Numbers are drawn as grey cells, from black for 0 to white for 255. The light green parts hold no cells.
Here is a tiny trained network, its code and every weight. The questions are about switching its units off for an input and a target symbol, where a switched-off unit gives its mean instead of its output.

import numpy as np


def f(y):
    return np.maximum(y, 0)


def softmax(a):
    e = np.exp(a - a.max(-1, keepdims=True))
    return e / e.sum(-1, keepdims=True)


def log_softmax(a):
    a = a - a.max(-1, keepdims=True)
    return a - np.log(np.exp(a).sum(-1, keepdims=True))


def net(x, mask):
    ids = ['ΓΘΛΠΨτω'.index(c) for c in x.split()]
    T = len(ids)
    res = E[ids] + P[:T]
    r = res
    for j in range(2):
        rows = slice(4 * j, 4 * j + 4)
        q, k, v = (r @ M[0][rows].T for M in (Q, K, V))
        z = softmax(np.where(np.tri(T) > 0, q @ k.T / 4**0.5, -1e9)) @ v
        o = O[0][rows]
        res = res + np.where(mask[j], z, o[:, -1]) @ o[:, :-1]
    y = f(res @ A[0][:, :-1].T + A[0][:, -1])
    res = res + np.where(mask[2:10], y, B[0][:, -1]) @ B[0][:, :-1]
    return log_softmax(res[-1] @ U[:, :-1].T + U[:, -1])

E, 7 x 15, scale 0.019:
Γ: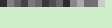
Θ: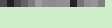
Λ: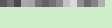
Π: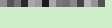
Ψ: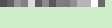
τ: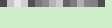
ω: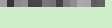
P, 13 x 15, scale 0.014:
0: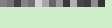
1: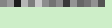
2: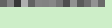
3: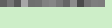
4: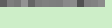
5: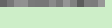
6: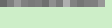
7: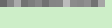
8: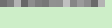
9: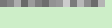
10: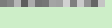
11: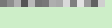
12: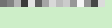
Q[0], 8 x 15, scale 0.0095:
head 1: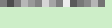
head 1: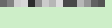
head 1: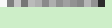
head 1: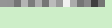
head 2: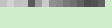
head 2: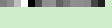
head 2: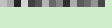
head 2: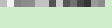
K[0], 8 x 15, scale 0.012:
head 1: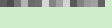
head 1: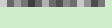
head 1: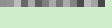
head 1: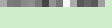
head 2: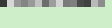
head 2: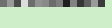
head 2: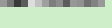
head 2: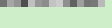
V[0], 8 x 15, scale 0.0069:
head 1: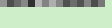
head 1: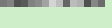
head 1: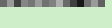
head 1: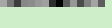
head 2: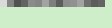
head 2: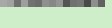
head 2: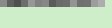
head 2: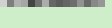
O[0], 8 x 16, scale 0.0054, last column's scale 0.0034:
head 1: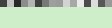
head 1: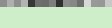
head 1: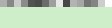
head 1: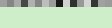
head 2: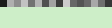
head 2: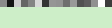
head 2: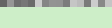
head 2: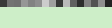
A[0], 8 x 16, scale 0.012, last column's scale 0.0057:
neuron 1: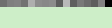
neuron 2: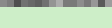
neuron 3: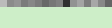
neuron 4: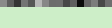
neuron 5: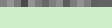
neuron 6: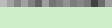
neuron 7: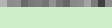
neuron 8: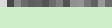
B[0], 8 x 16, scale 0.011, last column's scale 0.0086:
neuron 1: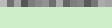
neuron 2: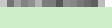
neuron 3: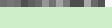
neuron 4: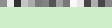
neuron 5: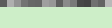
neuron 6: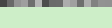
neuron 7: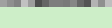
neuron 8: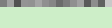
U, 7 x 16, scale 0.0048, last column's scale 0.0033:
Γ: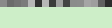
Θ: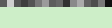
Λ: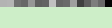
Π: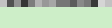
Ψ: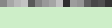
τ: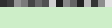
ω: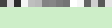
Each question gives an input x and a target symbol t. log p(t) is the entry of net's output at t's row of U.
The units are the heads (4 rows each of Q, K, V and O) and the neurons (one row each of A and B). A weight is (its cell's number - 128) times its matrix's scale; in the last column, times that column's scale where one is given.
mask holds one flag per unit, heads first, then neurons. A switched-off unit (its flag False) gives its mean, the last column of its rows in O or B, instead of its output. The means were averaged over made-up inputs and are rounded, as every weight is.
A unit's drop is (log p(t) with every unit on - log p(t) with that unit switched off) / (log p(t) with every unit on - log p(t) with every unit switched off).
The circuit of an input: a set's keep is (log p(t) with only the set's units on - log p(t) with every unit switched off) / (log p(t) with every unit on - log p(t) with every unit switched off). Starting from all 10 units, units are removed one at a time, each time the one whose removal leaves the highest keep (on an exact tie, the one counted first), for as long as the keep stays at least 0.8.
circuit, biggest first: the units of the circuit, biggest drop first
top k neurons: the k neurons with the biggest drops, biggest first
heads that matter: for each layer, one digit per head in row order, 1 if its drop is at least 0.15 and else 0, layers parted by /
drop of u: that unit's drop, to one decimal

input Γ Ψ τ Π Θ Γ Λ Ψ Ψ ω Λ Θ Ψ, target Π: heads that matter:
11
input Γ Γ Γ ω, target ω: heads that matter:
00
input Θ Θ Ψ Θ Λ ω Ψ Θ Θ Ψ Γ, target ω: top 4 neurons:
neuron 4; neuron 3; neuron 2; neuron 1
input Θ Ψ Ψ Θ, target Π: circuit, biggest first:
head 1; neuron 2; head 2
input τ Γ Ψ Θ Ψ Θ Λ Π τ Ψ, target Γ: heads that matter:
01
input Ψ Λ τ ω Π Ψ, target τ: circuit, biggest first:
head 1; head 2
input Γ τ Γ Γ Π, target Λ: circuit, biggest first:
neuron 7; head 2; neuron 5
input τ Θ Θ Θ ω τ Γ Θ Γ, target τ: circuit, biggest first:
head 2; neuron 8
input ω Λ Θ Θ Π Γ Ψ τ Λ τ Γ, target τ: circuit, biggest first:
head 2
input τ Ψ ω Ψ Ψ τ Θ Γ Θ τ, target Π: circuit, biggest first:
head 2; head 1
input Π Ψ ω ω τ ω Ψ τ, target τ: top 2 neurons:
neuron 6; neuron 8
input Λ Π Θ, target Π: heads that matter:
10
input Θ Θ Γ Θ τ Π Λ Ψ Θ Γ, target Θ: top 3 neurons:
neuron 5; neuron 8; neuron 3
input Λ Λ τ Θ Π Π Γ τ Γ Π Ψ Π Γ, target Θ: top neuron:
neuron 5
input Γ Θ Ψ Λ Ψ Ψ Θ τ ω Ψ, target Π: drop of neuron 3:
0.1
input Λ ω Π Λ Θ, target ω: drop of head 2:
0.8
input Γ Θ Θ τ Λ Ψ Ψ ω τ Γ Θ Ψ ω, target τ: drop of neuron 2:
0.1
